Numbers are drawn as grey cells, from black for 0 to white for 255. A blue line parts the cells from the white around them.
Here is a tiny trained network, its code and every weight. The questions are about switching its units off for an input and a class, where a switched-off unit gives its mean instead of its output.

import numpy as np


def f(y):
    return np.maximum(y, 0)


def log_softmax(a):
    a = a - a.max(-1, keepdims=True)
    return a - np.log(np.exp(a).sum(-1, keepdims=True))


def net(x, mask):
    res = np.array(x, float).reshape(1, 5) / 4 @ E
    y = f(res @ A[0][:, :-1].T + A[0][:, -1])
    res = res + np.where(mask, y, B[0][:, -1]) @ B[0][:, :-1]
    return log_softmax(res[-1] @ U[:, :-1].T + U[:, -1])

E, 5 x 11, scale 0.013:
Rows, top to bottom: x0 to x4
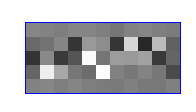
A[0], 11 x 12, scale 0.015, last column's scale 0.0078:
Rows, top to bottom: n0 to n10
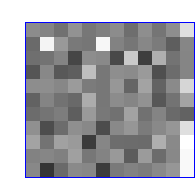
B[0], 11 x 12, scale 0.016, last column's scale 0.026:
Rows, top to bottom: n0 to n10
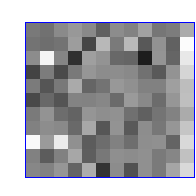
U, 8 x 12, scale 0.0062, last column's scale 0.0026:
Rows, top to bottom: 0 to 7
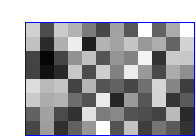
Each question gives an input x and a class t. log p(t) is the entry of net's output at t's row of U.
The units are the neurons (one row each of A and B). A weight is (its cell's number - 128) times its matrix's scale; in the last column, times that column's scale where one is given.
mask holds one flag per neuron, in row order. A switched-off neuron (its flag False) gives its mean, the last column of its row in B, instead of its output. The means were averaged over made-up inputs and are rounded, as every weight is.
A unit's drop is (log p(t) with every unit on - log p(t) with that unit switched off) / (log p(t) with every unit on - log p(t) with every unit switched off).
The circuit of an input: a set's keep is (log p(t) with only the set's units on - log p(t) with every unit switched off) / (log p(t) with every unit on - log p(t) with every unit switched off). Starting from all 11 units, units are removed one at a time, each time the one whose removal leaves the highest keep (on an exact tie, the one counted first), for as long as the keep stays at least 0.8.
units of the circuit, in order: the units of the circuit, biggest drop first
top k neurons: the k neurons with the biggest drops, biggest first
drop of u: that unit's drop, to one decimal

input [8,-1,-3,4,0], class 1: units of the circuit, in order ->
[n2]
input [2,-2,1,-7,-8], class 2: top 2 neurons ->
[n8, n2]
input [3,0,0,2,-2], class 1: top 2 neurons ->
[n2, n3]
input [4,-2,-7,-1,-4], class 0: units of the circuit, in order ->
[n2, n1]
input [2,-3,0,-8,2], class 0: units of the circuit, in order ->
[n3, n2]
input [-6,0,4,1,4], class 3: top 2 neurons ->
[n2, n10]
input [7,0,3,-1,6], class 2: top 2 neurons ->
[n2, n1]
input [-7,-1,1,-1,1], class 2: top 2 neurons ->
[n2, n8]
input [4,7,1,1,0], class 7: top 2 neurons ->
[n8, n10]
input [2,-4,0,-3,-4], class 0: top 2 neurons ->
[n3, n5]
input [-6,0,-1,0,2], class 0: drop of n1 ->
0.9
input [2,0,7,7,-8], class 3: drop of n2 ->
0.7
